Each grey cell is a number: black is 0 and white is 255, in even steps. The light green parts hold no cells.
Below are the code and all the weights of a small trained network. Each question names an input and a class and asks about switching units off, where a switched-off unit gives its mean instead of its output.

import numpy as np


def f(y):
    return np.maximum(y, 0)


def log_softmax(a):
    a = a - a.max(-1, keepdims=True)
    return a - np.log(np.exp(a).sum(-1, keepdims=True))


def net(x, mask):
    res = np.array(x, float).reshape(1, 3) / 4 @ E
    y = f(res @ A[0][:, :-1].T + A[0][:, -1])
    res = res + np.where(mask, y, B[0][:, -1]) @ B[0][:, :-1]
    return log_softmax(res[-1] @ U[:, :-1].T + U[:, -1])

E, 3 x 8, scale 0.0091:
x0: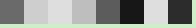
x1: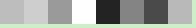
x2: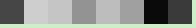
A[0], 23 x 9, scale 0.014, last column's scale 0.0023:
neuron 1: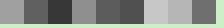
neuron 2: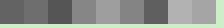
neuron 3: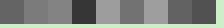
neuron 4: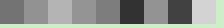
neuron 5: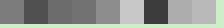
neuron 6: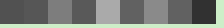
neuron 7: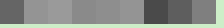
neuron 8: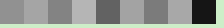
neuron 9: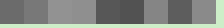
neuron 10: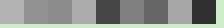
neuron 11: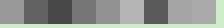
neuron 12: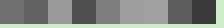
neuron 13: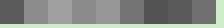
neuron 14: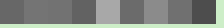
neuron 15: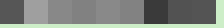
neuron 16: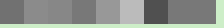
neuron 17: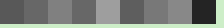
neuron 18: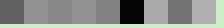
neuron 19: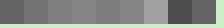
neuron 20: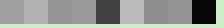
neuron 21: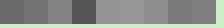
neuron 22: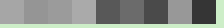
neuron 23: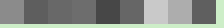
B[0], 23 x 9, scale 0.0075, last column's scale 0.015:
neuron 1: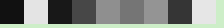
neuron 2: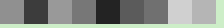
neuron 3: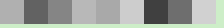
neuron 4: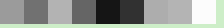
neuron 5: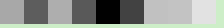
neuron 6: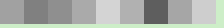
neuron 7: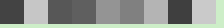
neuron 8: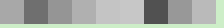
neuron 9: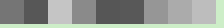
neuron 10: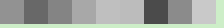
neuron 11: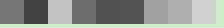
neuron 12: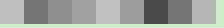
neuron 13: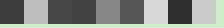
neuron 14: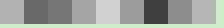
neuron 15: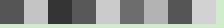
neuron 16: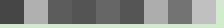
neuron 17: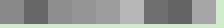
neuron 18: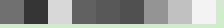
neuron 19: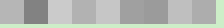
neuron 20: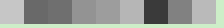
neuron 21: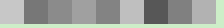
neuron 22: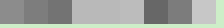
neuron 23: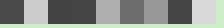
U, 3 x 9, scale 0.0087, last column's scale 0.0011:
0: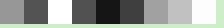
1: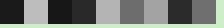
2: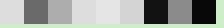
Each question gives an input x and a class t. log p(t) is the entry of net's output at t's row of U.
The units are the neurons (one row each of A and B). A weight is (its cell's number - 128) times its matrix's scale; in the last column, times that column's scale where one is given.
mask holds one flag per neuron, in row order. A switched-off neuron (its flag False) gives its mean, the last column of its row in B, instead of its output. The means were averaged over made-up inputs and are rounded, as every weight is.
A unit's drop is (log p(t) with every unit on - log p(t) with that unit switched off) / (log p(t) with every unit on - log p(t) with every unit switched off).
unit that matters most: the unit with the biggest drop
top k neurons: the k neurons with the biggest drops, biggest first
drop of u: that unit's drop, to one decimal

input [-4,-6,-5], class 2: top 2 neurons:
[neuron 3; neuron 13]
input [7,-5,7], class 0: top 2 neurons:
[neuron 4; neuron 18]
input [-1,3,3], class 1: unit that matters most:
neuron 3
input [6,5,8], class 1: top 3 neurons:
[neuron 15; neuron 13; neuron 7]
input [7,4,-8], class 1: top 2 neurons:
[neuron 1; neuron 23]
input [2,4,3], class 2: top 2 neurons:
[neuron 1; neuron 23]
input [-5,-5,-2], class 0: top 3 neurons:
[neuron 5; neuron 11; neuron 2]
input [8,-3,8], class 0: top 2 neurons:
[neuron 4; neuron 18]
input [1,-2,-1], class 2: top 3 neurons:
[neuron 5; neuron 4; neuron 13]
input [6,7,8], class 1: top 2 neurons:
[neuron 13; neuron 15]
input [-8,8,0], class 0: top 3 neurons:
[neuron 5; neuron 11; neuron 2]
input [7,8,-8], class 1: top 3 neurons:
[neuron 1; neuron 23; neuron 5]
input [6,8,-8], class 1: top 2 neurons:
[neuron 1; neuron 23]
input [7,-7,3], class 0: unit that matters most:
neuron 4
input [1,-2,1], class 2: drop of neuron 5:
0.7
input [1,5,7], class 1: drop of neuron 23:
0.0
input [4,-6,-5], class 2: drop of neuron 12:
0.1
